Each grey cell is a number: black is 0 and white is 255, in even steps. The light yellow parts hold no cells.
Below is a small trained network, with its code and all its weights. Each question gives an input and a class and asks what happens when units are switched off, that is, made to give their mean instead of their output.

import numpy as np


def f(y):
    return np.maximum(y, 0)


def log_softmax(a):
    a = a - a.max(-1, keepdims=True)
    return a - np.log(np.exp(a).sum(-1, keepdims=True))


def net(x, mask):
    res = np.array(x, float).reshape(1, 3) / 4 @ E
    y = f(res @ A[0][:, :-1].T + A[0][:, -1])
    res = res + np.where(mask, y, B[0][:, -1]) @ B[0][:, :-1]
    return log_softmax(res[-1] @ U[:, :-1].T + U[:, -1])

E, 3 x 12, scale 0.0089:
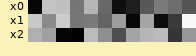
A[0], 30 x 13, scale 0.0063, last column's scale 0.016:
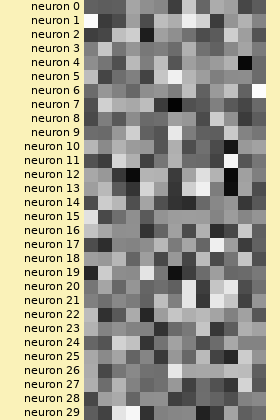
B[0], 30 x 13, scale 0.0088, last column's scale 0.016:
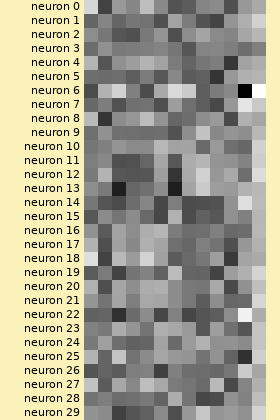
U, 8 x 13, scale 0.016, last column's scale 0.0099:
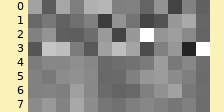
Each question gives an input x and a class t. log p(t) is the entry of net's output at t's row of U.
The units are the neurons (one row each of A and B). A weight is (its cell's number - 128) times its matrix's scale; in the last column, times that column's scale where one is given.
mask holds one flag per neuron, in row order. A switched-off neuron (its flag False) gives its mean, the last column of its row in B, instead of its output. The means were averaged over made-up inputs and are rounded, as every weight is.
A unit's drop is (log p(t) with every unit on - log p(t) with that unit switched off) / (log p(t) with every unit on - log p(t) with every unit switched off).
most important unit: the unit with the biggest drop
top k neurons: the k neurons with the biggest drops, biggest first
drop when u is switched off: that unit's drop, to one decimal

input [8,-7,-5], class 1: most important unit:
neuron 7
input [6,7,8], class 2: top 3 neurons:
[neuron 12; neuron 13; neuron 21]
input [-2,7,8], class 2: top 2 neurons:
[neuron 12; neuron 13]
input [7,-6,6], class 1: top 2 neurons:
[neuron 19; neuron 7]
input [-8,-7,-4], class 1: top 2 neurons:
[neuron 22; neuron 1]
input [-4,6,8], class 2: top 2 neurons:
[neuron 12; neuron 13]
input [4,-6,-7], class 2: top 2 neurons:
[neuron 29; neuron 11]
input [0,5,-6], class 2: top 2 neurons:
[neuron 29; neuron 11]
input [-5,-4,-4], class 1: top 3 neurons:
[neuron 22; neuron 1; neuron 5]
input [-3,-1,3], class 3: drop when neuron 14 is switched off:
0.2
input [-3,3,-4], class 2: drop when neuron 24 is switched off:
0.1
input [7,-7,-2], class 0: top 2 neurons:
[neuron 20; neuron 0]
